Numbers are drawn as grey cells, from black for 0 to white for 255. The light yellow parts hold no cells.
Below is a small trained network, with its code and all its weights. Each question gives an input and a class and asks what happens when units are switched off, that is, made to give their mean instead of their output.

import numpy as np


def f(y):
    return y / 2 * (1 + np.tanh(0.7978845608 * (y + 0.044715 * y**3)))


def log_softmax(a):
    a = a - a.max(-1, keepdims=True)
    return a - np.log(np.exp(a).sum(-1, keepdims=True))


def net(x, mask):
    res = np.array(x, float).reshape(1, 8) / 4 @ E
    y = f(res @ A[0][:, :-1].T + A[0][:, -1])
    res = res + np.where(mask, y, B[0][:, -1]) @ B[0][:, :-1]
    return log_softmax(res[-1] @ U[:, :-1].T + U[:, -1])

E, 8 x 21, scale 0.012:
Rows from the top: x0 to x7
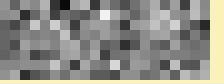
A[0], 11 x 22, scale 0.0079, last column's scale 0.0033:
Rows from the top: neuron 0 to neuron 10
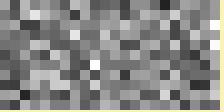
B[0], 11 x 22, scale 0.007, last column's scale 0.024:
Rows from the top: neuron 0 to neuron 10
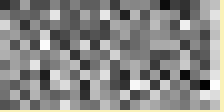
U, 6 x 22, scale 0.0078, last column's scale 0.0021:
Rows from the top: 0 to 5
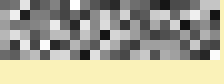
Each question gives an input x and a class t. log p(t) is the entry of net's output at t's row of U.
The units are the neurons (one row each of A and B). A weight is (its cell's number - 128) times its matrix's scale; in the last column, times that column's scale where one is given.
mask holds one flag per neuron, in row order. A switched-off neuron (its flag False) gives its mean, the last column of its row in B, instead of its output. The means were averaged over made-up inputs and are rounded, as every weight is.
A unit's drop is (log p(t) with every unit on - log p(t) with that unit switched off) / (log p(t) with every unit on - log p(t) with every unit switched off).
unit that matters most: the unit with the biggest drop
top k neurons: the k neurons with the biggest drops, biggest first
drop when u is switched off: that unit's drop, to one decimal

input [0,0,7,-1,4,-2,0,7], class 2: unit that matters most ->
neuron 7
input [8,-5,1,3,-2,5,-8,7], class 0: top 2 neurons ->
neuron 0; neuron 2
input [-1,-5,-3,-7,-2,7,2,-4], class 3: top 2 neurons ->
neuron 5; neuron 4
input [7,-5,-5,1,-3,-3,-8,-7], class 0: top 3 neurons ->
neuron 0; neuron 1; neuron 4
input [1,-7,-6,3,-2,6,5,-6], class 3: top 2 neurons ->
neuron 5; neuron 8
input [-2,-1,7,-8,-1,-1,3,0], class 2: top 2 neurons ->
neuron 7; neuron 1
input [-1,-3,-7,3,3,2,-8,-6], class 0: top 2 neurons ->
neuron 8; neuron 4
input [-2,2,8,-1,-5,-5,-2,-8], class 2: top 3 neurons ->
neuron 1; neuron 4; neuron 7
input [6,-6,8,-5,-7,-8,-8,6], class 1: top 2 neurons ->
neuron 9; neuron 1
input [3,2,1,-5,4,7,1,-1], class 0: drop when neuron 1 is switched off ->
0.2
